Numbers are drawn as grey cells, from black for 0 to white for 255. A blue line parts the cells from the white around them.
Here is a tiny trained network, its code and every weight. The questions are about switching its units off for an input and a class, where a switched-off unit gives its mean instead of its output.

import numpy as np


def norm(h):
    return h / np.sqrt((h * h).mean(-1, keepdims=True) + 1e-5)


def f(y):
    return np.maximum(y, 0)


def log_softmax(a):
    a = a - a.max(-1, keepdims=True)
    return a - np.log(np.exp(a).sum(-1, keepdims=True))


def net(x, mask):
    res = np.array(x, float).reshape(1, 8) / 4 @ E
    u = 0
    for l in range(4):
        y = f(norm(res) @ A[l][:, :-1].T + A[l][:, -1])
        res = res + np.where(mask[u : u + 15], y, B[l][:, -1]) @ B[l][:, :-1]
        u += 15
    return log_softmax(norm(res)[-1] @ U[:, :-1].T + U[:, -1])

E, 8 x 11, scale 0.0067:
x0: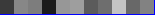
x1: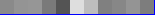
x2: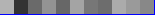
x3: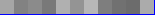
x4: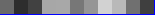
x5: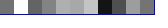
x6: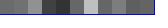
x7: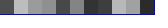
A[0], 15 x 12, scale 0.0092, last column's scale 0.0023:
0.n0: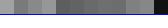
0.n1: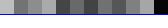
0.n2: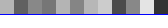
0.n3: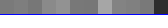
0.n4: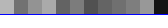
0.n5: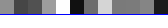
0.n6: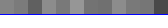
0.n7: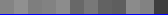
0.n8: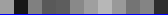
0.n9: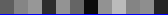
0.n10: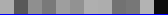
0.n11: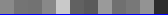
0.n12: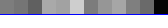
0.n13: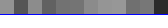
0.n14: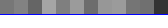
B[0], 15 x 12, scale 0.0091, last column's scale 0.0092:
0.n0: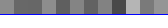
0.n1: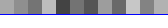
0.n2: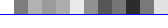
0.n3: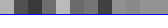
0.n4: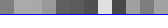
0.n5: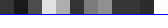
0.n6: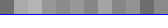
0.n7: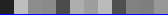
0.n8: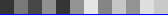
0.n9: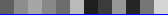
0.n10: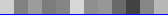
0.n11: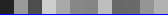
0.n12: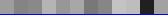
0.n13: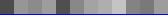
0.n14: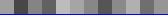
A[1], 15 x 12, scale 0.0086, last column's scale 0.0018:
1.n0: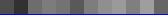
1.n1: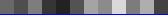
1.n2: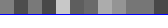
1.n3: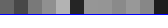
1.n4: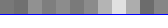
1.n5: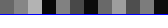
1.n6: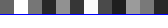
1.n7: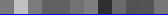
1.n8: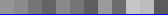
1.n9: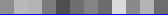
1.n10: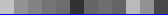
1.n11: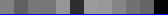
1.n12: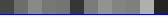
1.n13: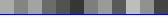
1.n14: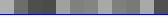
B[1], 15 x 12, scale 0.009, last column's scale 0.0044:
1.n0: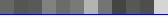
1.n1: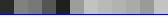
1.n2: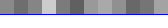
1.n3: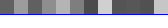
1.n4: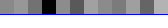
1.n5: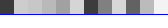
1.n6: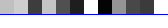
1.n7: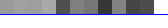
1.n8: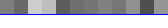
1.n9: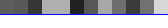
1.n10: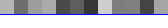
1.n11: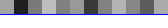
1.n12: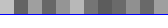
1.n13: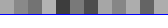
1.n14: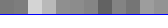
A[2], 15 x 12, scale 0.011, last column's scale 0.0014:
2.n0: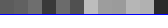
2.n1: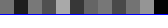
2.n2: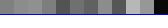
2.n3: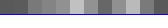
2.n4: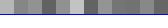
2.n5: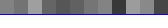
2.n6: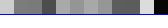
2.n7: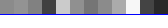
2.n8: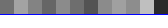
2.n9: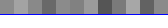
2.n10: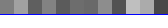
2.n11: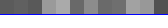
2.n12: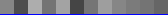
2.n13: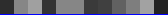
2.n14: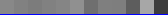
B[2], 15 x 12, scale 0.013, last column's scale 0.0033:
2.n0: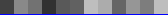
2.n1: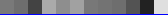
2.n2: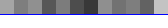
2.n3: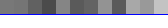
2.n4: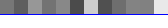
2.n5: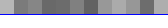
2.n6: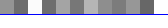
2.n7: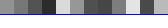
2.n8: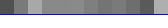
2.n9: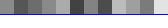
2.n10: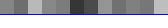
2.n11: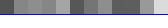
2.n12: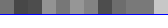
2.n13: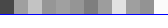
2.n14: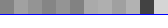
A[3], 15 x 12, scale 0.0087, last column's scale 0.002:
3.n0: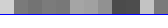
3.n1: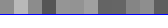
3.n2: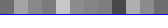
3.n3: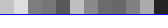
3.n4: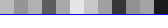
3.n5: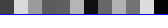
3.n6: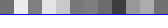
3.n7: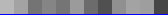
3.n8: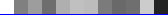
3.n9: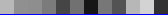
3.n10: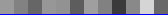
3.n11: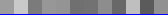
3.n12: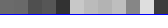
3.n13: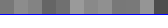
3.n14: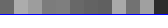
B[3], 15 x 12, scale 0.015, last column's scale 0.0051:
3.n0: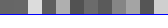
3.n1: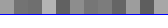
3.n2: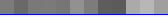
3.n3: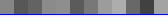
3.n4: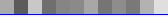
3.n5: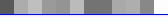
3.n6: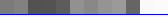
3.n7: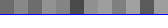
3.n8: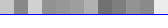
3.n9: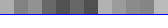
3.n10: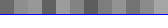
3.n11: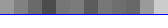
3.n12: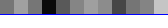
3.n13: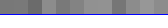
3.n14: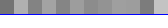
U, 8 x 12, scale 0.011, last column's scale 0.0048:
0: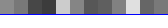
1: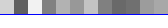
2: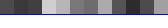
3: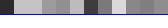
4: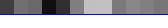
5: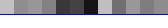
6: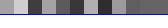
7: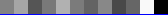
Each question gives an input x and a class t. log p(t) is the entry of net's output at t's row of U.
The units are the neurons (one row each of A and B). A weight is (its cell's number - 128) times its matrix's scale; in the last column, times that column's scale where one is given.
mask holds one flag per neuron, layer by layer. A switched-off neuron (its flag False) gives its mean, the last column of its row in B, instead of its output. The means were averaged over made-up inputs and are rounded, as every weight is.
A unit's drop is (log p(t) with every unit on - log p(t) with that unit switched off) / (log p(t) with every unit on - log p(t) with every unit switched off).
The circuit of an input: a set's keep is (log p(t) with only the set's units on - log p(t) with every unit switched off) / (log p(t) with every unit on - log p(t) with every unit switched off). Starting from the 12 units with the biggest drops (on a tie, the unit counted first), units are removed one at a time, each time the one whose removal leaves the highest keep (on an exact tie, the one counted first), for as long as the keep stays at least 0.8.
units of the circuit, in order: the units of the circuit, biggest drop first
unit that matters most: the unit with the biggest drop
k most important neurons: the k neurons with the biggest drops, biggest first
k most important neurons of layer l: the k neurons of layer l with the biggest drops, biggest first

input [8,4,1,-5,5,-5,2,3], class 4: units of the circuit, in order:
[0.n8 1.n1 3.n12]
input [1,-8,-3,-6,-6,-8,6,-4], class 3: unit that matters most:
0.n9
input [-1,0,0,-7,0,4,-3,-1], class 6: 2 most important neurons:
[0.n9 0.n5]
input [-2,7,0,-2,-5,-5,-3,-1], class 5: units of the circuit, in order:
[0.n1 0.n4]
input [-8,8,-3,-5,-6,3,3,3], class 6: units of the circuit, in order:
[1.n6 0.n9]
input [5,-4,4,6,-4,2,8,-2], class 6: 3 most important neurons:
[1.n6 0.n9 0.n8]
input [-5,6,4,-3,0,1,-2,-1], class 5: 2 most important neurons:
[0.n1 0.n4]
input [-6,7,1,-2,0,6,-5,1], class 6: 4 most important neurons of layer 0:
[0.n5 0.n2 0.n1 0.n11]
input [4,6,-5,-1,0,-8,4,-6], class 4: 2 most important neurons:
[0.n8 1.n1]
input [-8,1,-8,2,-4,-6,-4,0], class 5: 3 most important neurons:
[0.n1 0.n4 0.n0]
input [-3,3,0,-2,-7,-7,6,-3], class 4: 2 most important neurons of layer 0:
[0.n8 0.n13]
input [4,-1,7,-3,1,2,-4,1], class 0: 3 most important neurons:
[0.n12 2.n7 0.n14]
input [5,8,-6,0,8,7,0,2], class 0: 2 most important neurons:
[0.n12 2.n7]
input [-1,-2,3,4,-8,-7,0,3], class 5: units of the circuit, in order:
[0.n1]
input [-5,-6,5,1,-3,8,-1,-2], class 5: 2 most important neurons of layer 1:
[1.n10 1.n13]
